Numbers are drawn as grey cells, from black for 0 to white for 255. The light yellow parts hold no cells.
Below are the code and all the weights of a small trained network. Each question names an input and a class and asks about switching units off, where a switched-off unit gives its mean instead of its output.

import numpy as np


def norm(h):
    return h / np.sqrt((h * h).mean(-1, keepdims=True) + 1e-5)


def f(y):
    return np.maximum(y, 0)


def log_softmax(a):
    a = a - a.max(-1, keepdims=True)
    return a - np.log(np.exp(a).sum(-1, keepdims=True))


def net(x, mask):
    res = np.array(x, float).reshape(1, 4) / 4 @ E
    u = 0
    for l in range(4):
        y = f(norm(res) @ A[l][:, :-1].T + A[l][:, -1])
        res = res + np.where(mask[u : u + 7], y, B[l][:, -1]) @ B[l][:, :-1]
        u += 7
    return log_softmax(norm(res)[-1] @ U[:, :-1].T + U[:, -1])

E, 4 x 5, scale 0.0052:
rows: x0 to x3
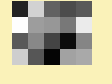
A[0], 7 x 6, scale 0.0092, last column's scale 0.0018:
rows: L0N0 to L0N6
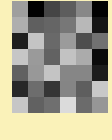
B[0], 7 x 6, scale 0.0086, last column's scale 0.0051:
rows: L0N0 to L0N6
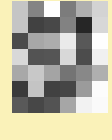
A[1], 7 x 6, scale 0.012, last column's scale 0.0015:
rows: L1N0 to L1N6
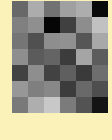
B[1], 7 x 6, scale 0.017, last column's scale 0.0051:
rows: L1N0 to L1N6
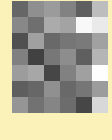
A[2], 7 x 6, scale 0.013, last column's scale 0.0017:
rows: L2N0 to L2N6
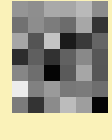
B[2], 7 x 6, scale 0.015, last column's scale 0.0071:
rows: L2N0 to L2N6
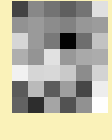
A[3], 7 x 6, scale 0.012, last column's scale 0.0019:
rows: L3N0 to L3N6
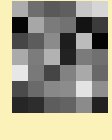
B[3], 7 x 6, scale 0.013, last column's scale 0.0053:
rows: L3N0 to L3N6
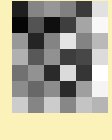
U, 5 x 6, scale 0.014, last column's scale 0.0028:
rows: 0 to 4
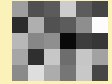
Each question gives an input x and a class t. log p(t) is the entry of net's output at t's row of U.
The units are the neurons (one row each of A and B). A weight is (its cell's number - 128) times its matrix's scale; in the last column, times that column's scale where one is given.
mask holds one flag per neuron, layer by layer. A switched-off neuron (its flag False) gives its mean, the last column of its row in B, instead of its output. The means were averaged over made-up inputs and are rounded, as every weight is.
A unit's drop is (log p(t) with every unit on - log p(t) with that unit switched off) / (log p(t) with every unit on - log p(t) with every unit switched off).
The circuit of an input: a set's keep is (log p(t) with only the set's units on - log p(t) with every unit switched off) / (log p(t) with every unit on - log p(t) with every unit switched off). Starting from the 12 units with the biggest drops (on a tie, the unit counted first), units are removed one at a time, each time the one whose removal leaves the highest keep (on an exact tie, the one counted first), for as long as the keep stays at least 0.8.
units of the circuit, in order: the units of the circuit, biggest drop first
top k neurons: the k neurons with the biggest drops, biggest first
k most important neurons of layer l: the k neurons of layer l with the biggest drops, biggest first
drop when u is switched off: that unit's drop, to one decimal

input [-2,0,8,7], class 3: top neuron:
[L1N1]
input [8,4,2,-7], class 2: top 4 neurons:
[L1N6 L0N6 L2N2 L0N5]
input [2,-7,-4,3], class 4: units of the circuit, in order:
[L0N5 L2N3]
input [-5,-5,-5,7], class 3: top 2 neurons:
[L2N6 L1N4]
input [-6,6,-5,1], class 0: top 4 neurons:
[L0N3 L1N1 L0N2 L0N1]
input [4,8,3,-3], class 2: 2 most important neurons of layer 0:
[L0N6 L0N5]
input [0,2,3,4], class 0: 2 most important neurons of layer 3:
[L3N4 L3N5]
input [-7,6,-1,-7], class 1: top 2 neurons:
[L2N5 L1N1]
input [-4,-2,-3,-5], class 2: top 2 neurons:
[L2N2 L1N6]
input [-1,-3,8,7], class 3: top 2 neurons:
[L1N1 L0N0]
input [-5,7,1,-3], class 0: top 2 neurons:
[L1N1 L0N2]
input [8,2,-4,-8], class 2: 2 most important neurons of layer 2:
[L2N2 L2N5]
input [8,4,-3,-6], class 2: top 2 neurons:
[L1N6 L2N2]
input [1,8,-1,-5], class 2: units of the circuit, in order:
[L1N1]
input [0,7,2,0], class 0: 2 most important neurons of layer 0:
[L0N3 L0N5]
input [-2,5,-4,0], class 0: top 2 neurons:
[L0N3 L1N1]
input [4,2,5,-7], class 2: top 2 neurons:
[L1N6 L0N6]
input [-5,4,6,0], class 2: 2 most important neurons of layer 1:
[L1N4 L1N1]
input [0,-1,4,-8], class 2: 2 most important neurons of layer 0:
[L0N6 L0N4]
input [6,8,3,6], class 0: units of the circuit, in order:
[L3N4]
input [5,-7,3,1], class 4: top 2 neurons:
[L1N4 L0N5]
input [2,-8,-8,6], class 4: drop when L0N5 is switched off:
0.2
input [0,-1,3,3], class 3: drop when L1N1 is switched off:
0.3
